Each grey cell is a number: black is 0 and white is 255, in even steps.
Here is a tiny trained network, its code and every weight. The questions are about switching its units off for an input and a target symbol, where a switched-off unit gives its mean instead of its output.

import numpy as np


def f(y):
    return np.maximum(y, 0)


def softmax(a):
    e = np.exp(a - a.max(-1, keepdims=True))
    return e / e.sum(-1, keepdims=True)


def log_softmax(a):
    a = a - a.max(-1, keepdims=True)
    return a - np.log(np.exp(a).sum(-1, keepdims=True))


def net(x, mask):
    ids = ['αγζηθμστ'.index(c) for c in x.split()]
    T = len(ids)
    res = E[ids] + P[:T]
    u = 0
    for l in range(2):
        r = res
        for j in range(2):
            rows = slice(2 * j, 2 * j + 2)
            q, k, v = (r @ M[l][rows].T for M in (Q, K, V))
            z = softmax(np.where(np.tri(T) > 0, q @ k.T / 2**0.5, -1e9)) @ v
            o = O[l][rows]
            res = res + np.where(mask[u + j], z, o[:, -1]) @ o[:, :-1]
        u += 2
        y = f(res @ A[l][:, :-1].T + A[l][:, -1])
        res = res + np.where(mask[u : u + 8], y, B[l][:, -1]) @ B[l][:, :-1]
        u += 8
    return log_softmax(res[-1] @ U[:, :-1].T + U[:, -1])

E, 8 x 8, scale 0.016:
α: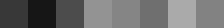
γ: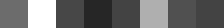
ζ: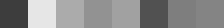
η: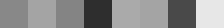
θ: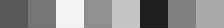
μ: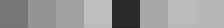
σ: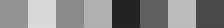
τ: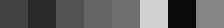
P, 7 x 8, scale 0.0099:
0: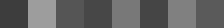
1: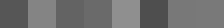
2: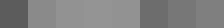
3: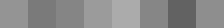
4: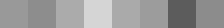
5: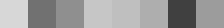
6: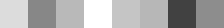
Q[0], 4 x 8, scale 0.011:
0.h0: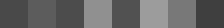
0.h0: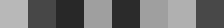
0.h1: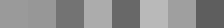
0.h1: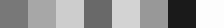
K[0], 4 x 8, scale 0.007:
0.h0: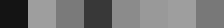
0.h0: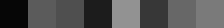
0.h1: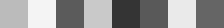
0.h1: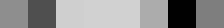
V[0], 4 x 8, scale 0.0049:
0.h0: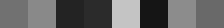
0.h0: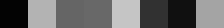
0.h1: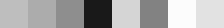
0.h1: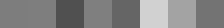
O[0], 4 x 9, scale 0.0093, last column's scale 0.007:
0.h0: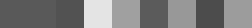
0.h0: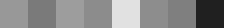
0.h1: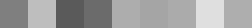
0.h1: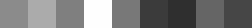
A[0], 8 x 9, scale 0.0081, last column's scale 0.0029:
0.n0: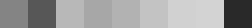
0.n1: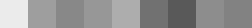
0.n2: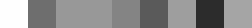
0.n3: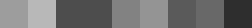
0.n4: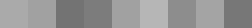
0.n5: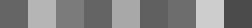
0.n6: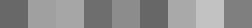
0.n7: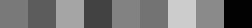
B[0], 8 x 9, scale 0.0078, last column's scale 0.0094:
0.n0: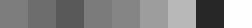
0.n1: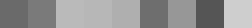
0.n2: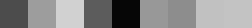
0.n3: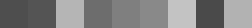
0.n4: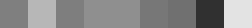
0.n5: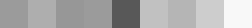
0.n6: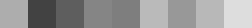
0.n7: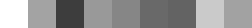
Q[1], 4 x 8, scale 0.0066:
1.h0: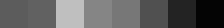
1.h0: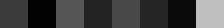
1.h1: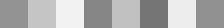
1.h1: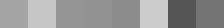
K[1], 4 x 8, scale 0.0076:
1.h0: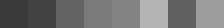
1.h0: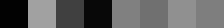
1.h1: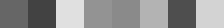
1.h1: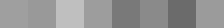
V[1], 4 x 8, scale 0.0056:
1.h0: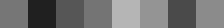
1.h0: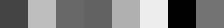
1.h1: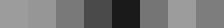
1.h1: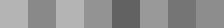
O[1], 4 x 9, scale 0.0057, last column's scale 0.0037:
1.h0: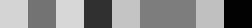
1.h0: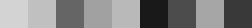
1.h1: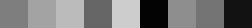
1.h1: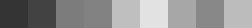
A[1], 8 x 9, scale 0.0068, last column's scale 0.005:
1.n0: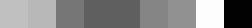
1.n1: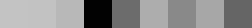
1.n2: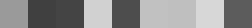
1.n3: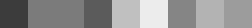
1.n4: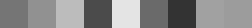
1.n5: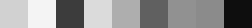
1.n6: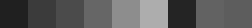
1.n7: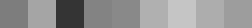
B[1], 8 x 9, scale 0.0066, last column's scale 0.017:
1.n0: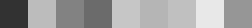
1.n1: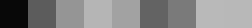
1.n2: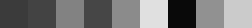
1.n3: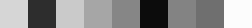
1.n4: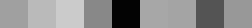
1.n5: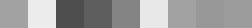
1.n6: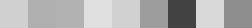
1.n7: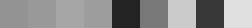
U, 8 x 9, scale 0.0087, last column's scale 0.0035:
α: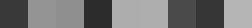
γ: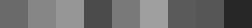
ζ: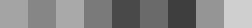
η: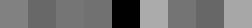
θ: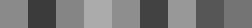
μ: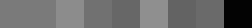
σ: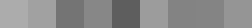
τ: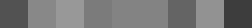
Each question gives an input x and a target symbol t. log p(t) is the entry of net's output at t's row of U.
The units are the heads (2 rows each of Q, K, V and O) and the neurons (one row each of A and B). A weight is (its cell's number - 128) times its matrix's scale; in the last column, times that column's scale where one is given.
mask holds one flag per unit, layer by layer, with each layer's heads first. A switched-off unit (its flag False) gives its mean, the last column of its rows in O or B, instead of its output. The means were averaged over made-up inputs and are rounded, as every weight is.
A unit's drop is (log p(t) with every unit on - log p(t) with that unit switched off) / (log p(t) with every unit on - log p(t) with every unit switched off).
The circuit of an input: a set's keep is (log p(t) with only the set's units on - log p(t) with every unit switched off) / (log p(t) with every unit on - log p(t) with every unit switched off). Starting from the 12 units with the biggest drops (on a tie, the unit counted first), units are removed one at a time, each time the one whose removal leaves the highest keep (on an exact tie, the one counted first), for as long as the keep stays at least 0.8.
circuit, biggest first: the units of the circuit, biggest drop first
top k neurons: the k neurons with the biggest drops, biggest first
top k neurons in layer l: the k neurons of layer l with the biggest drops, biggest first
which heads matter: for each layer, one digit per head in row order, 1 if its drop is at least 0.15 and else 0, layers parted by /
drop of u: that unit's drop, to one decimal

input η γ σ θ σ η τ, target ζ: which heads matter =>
01 / 00
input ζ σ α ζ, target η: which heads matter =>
10 / 10
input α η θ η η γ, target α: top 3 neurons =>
(0.n5, 0.n6, 1.n7)
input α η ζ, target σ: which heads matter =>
01 / 10
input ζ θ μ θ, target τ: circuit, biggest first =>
(0.h0, 1.n0, 1.n1, 0.h1)
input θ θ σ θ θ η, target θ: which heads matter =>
00 / 00
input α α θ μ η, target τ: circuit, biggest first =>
(0.h0, 1.n1, 1.n0)
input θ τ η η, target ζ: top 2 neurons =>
(1.n4, 0.n0)
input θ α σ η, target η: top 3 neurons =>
(1.n7, 0.n2, 0.n5)
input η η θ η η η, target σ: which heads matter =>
01 / 10
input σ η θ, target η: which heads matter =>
11 / 10
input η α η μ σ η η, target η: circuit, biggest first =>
(0.h0, 1.h0)
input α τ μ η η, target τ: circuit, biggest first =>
(0.h0, 1.n1)
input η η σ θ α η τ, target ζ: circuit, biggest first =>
(1.n6, 0.h1, 0.n0)
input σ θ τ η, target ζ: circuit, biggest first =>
(0.h1, 1.h0, 0.n0)
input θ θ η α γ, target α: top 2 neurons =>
(0.n5, 1.n7)
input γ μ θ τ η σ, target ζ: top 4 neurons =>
(0.n5, 0.n2, 0.n6, 0.n0)
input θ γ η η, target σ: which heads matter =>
11 / 10
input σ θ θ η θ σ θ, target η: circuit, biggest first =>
(0.h0, 1.h0, 0.h1)
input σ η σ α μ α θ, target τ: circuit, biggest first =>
(0.h0, 1.n0, 1.n1)
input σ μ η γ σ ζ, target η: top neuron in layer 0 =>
(0.n2)
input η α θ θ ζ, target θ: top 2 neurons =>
(1.n3, 0.n7)
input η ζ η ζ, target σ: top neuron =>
(1.n5)
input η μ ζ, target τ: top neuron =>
(1.n0)
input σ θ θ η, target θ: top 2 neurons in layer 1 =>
(1.n3, 1.n1)
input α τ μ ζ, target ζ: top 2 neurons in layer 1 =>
(1.n4, 1.n2)
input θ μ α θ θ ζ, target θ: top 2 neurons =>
(1.n3, 1.n2)
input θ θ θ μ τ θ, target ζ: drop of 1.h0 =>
0.1
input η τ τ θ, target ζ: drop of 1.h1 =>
0.0
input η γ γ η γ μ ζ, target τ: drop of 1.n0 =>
0.4
